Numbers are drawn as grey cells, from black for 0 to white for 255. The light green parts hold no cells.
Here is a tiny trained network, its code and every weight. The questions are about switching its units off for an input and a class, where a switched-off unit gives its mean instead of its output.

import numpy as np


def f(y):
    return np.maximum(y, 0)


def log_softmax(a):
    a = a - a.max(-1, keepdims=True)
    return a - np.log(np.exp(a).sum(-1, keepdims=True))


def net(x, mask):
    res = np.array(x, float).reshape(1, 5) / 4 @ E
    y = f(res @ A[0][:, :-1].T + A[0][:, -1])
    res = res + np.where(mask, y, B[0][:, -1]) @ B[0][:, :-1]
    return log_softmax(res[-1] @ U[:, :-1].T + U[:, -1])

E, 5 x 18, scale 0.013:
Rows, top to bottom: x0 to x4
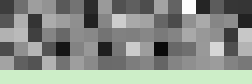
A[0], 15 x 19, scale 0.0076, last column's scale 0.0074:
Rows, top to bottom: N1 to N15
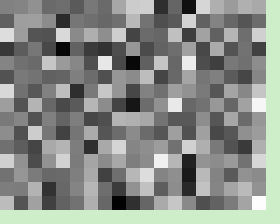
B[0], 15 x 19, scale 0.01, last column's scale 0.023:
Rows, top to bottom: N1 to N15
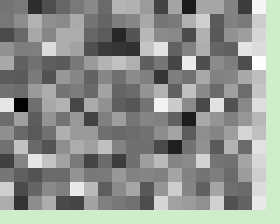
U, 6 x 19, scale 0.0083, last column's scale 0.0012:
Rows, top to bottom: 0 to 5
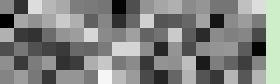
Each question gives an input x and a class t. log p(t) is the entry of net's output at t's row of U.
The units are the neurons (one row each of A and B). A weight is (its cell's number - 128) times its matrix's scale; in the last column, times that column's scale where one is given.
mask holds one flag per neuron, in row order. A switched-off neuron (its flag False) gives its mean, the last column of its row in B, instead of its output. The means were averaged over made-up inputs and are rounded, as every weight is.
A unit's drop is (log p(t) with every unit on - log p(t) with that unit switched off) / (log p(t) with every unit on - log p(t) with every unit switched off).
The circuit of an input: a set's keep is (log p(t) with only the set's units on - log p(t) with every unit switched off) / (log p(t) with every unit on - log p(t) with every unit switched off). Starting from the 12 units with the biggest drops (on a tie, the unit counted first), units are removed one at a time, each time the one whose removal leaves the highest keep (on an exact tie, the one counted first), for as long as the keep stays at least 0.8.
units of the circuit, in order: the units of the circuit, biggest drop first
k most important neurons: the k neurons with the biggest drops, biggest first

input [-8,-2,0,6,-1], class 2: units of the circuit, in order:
(N14)
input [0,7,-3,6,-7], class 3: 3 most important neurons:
(N1 N12 N3)
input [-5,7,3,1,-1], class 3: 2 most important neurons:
(N1 N4)
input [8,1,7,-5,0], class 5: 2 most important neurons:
(N11 N8)
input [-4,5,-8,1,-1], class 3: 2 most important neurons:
(N1 N4)
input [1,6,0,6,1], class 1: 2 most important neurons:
(N4 N5)
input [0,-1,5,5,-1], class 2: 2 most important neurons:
(N12 N3)
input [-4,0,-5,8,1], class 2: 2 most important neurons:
(N14 N10)
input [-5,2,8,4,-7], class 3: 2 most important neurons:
(N1 N8)
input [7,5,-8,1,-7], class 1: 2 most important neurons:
(N4 N2)
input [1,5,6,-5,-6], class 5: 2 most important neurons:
(N5 N4)
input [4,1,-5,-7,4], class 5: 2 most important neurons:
(N11 N8)
